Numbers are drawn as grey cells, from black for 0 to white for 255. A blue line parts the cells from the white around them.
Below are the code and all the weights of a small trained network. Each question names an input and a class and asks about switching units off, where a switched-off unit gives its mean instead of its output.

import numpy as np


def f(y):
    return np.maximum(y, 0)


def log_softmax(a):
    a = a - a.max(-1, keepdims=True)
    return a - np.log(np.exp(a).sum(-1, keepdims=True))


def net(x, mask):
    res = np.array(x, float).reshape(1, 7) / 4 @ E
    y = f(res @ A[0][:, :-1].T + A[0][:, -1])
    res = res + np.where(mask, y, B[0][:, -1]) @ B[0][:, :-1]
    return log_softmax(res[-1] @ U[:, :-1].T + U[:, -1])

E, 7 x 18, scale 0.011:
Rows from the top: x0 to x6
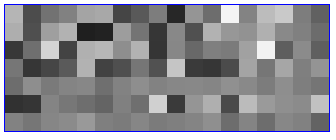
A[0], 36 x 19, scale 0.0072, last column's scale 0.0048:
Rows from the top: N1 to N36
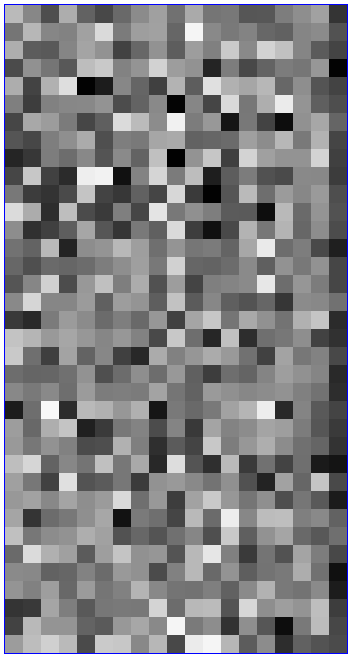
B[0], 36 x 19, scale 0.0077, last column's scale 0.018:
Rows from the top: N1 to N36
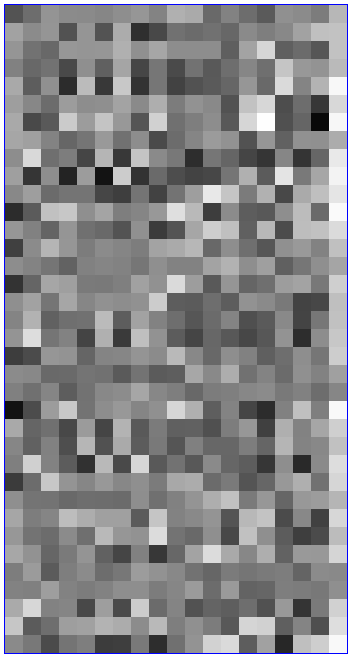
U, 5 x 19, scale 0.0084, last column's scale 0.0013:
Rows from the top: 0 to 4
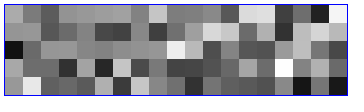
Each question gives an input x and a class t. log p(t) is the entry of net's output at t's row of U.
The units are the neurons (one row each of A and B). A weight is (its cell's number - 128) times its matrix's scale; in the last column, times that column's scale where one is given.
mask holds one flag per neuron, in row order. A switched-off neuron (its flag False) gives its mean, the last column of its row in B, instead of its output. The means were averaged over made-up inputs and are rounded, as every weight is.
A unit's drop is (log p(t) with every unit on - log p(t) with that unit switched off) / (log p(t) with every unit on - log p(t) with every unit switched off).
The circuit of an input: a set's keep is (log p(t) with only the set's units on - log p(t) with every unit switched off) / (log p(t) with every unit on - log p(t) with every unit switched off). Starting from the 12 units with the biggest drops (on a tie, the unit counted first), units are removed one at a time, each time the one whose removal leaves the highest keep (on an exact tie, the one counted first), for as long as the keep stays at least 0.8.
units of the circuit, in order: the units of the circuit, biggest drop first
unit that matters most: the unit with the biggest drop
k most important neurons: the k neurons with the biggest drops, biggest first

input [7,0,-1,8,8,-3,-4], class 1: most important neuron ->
N11
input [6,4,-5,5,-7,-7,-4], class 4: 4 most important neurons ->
N19; N26; N7; N35
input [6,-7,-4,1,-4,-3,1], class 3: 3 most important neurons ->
N10; N7; N4
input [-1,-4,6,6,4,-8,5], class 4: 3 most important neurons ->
N26; N19; N36
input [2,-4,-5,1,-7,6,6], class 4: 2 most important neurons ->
N9; N23
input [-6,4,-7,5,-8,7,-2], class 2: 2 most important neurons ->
N12; N27
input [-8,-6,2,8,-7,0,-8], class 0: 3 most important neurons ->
N7; N35; N36
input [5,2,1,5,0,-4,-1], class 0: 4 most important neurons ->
N30; N36; N29; N6
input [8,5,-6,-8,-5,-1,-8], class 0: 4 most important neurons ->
N6; N29; N30; N3
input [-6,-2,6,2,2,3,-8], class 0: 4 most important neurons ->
N7; N35; N12; N27
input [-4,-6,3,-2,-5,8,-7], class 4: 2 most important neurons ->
N9; N34
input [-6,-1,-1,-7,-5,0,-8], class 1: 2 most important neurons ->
N36; N31
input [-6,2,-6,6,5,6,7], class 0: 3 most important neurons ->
N7; N35; N36
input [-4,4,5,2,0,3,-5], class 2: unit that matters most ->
N23
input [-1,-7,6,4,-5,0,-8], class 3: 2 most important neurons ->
N10; N12
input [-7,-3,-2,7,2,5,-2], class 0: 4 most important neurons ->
N7; N35; N36; N31
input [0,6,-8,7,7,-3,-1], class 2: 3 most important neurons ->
N12; N27; N36
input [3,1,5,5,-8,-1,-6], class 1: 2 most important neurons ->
N11; N13
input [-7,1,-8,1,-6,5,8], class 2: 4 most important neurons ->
N12; N27; N1; N6
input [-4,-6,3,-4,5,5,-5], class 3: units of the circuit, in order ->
N10
